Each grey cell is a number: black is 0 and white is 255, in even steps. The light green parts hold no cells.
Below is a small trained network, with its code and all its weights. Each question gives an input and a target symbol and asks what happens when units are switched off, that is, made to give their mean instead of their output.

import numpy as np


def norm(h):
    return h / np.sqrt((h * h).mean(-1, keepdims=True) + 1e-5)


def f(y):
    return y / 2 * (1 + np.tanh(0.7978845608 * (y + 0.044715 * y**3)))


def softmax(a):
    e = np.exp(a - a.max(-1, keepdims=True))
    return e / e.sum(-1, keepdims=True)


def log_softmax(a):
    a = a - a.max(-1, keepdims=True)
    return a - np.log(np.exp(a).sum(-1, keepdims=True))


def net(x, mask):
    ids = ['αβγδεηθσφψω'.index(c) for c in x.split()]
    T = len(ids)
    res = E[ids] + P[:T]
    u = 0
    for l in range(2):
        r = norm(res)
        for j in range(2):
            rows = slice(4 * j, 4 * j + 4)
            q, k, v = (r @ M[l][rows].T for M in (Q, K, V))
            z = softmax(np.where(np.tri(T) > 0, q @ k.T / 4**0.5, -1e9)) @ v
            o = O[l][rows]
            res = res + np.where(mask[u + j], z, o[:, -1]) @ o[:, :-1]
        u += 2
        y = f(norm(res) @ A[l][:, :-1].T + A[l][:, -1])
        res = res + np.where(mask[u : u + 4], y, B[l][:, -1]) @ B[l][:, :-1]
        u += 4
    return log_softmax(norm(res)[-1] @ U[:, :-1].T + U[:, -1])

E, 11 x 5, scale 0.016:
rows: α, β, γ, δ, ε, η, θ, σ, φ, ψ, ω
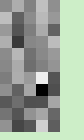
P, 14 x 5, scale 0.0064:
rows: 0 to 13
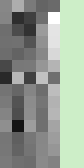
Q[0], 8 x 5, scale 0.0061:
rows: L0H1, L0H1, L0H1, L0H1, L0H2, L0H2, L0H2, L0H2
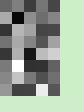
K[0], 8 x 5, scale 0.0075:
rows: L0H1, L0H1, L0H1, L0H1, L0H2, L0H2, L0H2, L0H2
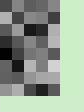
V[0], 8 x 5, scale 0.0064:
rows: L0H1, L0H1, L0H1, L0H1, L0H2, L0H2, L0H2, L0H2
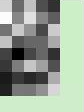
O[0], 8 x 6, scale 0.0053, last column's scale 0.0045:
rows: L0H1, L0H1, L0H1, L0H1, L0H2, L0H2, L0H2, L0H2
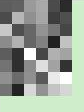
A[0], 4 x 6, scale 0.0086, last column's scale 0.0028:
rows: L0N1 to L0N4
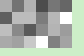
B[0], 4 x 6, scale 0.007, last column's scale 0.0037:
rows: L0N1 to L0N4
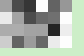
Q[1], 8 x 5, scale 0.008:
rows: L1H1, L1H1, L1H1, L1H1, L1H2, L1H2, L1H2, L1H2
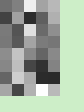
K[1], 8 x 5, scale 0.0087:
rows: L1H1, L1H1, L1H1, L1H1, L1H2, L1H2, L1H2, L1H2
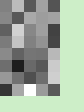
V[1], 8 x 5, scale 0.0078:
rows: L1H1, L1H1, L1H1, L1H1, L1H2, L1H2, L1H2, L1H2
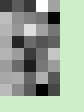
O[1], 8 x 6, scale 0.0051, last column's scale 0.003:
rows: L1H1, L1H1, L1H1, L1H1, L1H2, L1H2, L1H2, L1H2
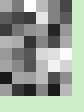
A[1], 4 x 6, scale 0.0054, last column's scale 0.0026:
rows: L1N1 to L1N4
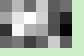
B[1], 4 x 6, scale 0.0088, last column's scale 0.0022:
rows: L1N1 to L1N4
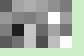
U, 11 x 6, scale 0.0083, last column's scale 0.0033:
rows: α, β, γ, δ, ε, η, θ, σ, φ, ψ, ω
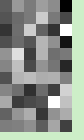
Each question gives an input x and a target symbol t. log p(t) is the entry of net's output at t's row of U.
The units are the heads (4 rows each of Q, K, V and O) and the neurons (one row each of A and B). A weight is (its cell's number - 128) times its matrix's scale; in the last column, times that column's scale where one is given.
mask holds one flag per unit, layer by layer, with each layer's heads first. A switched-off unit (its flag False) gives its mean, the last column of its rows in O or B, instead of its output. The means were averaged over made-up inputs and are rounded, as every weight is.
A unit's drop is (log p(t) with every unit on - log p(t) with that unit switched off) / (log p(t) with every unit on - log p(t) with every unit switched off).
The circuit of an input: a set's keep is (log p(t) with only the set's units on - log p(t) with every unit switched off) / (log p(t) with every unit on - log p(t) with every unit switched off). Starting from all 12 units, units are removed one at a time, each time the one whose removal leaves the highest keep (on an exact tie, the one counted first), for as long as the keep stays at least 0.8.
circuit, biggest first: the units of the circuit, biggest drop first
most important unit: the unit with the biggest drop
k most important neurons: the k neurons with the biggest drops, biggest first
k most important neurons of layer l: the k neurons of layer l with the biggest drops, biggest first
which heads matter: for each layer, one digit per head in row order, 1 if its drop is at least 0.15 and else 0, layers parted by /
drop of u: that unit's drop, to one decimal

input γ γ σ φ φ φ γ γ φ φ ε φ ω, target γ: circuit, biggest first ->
[L1H2, L0H1]
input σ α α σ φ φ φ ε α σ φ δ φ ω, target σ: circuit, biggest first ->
[L1H2, L0H1]
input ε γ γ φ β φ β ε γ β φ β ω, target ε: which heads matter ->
01 / 10
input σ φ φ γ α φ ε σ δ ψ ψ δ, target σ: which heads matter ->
11 / 01
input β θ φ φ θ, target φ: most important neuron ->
[L0N4]
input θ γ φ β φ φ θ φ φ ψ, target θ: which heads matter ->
01 / 01
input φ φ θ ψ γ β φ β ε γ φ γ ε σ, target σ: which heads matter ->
01 / 00
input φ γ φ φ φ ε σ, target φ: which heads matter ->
00 / 01
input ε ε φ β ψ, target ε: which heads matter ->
01 / 00
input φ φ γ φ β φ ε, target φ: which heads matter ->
11 / 01
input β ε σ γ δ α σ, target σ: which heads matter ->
00 / 00
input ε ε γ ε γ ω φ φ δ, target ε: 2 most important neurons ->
[L0N3, L0N4]
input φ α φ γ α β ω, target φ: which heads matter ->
01 / 00
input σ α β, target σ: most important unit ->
L1H2
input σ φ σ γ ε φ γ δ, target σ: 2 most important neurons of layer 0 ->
[L0N4, L0N1]
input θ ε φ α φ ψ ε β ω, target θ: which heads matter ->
01 / 01
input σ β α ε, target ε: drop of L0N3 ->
0.2
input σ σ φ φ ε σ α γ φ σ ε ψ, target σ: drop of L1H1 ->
0.1
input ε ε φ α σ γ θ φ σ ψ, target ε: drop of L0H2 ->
0.8
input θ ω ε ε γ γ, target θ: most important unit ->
L0H2
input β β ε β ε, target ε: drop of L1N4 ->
0.1
